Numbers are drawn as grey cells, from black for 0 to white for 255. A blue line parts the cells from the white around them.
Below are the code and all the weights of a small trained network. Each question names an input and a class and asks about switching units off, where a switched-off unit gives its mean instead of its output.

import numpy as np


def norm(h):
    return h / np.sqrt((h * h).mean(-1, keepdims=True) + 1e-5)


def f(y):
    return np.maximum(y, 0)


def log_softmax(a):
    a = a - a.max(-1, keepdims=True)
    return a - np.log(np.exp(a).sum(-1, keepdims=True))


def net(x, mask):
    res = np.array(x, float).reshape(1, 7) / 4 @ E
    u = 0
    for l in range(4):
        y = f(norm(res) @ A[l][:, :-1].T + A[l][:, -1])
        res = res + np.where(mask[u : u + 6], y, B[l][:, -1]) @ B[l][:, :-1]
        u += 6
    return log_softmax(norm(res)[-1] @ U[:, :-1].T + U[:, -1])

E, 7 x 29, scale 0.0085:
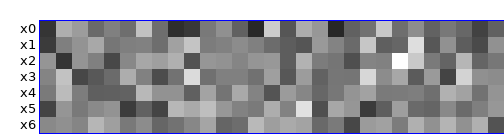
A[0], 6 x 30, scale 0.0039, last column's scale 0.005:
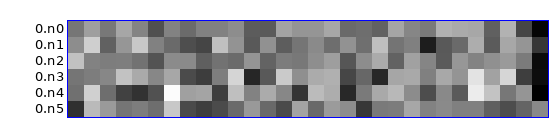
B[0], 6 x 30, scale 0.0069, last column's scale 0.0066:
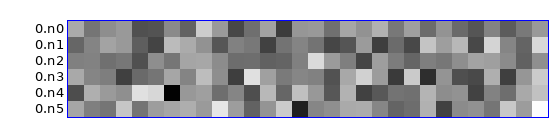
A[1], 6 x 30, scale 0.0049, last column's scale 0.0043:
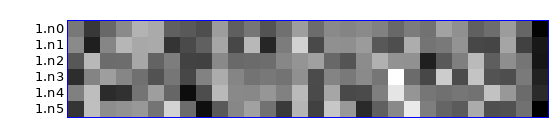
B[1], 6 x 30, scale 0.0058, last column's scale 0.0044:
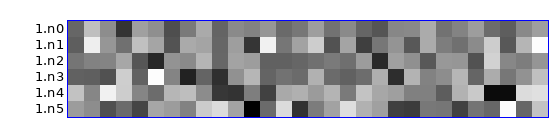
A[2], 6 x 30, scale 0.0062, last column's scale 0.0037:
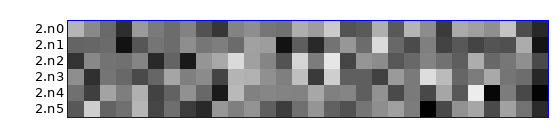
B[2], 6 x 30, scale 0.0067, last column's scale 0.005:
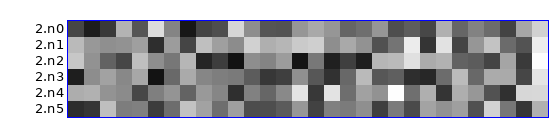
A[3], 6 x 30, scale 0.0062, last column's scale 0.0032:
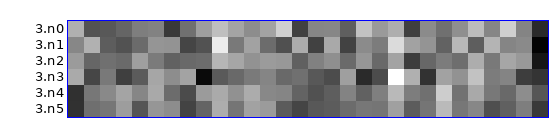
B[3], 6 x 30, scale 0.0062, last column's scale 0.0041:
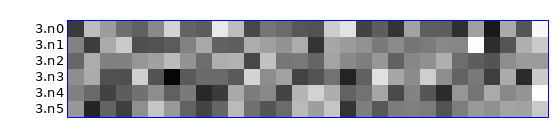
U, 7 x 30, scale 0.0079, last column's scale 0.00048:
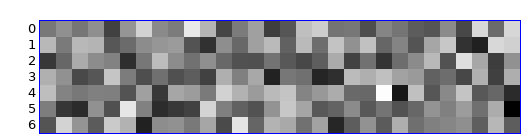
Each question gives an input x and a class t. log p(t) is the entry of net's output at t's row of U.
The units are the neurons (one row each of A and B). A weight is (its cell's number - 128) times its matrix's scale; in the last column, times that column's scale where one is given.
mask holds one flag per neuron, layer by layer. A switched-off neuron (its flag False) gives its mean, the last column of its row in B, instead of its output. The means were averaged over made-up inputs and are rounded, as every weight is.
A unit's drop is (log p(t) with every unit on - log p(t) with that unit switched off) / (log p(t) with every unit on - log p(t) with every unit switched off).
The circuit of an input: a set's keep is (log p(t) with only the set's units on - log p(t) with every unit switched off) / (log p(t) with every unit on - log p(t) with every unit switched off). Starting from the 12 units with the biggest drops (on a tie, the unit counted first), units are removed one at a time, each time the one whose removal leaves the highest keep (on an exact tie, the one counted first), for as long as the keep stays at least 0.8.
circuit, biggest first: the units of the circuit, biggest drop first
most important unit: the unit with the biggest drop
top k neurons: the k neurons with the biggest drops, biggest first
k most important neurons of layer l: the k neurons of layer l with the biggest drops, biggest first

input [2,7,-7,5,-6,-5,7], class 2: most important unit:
2.n5
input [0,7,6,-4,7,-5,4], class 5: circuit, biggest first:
3.n4; 1.n3
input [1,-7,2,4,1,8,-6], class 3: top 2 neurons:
2.n2; 0.n3
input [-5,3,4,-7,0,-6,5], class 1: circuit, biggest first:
2.n4; 0.n5
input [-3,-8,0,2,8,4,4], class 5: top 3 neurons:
2.n0; 1.n1; 0.n5
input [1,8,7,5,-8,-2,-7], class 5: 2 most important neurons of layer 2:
2.n5; 2.n4
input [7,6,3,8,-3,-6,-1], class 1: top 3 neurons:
1.n4; 3.n1; 3.n0
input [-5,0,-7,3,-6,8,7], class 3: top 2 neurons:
2.n2; 0.n5
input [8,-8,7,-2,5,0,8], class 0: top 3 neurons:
1.n5; 0.n1; 0.n5
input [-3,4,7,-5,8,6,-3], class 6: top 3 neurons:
0.n4; 0.n1; 2.n5
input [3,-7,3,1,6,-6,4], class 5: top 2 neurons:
2.n0; 2.n2
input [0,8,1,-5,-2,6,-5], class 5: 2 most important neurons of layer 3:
3.n4; 3.n5
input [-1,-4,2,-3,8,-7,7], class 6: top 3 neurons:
0.n4; 2.n2; 2.n1
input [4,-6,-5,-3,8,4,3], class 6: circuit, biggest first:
0.n4
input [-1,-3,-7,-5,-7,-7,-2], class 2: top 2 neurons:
2.n2; 2.n5
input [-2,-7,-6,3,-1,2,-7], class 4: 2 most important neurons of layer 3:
3.n4; 3.n5
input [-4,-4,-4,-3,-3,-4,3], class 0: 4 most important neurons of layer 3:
3.n0; 3.n4; 3.n5; 3.n3
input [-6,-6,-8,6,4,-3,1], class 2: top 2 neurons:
0.n5; 2.n5
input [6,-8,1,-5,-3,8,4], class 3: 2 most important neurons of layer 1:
1.n3; 1.n4
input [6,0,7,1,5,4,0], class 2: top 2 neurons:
2.n3; 3.n0
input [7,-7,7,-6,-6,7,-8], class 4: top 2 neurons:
2.n1; 0.n1
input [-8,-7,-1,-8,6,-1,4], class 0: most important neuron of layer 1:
1.n4
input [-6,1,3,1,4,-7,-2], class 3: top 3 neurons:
3.n3; 0.n5; 1.n5
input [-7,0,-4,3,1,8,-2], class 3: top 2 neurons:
2.n2; 0.n5
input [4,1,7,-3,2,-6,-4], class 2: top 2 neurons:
2.n3; 2.n2
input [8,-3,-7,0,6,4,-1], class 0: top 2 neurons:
1.n5; 0.n5
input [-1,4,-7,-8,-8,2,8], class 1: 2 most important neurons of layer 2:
2.n4; 2.n1
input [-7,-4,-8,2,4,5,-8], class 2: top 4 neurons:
0.n5; 2.n5; 1.n5; 0.n1
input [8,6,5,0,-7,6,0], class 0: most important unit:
1.n5
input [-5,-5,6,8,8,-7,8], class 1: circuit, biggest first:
1.n4; 3.n1
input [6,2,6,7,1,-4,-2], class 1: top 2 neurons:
1.n4; 3.n1
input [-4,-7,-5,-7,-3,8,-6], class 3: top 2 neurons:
2.n2; 1.n4
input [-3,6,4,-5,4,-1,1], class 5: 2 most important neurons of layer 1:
1.n3; 1.n4
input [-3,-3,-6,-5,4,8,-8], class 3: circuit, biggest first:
2.n2
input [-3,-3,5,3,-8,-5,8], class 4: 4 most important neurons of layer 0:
0.n3; 0.n4; 0.n0; 0.n1
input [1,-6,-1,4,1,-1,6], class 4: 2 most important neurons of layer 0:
0.n3; 0.n0
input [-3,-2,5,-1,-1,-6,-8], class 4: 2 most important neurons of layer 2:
2.n1; 2.n2
